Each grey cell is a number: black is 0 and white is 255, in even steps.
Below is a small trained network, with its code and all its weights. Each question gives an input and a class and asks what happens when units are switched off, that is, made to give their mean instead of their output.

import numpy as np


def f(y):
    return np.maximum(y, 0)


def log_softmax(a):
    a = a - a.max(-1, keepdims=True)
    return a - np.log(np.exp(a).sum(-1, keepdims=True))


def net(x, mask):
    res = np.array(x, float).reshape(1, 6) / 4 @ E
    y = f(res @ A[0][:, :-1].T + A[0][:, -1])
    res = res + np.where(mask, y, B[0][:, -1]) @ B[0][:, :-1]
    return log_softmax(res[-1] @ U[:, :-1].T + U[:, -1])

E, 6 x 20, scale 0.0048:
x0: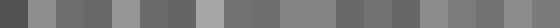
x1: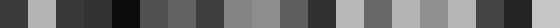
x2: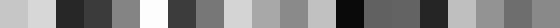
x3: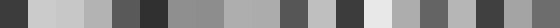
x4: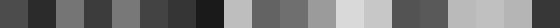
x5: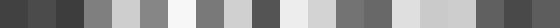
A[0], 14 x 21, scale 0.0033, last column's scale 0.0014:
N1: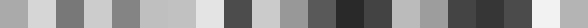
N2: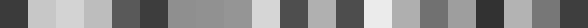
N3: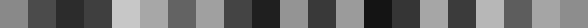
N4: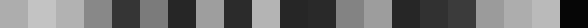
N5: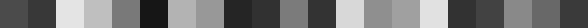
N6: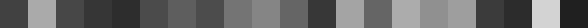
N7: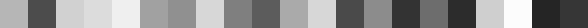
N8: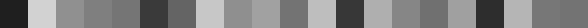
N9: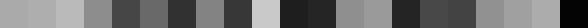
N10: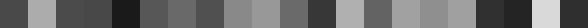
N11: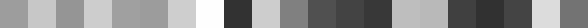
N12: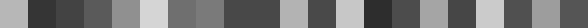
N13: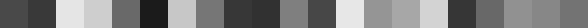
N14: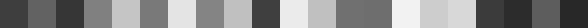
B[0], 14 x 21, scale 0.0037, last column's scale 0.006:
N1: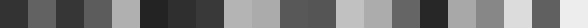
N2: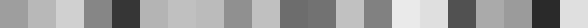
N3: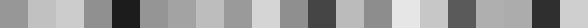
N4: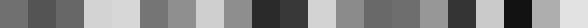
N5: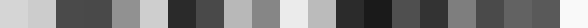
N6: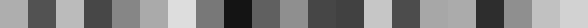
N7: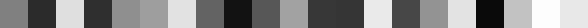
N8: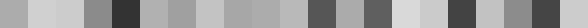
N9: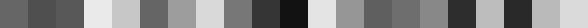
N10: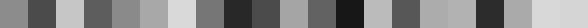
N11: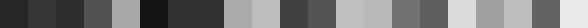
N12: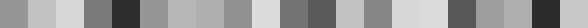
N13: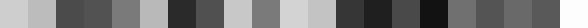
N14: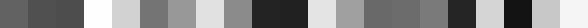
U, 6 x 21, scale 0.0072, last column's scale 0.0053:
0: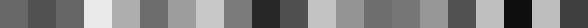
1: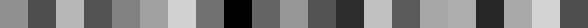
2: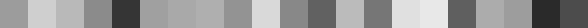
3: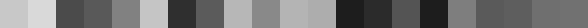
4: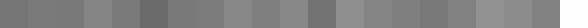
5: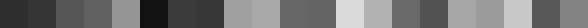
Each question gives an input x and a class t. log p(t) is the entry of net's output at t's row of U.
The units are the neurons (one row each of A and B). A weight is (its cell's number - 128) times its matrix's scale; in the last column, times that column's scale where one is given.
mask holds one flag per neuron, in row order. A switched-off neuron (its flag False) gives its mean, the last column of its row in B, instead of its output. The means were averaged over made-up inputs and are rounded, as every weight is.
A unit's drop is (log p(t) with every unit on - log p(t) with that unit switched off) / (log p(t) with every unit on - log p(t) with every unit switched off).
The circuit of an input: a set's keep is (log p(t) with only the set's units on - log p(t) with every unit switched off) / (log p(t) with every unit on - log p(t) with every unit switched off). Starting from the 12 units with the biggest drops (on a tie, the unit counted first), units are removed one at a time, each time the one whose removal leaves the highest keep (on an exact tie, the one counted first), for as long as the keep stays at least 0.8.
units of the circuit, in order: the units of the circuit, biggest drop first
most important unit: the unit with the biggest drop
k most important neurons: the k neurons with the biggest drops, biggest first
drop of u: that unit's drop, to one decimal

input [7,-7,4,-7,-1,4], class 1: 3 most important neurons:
(N7 N2 N8)
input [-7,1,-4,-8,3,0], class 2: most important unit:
N12
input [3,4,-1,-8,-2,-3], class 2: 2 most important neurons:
(N3 N12)
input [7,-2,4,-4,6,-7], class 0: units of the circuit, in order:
(N4 N9)
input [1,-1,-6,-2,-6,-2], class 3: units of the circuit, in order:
(N5 N13)
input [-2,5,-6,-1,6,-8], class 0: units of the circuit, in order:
(N9 N4)
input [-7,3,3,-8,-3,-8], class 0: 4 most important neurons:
(N4 N9 N2 N8)
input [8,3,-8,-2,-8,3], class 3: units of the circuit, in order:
(N5 N13)
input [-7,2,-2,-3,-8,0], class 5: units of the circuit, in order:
(N11 N1)
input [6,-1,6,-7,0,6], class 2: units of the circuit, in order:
(N3 N12)
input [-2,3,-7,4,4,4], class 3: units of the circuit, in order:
(N13 N5)
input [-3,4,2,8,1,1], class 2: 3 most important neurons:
(N2 N8 N7)
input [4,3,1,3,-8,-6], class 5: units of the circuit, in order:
(N1 N11)
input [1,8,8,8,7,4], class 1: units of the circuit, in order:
(N10 N6)
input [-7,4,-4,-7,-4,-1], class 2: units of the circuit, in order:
(N12)
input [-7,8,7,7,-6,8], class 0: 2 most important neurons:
(N14 N7)
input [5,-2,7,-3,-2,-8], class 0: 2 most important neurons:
(N4 N9)
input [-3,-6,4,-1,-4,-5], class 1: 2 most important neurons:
(N7 N14)
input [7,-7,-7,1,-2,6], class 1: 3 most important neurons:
(N7 N4 N9)
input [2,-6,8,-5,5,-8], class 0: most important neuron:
(N4)
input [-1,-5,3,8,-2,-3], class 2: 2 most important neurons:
(N2 N8)
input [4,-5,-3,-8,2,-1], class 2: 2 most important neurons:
(N3 N12)
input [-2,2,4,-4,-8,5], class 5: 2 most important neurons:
(N1 N11)
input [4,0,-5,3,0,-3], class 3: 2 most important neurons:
(N5 N13)
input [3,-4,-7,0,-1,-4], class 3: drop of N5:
0.4
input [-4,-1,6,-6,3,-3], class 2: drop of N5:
0.2
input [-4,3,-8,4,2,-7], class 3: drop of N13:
0.6
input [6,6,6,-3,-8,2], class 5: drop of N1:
0.4
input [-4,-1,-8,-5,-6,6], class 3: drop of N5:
0.5
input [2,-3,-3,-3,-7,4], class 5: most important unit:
N11
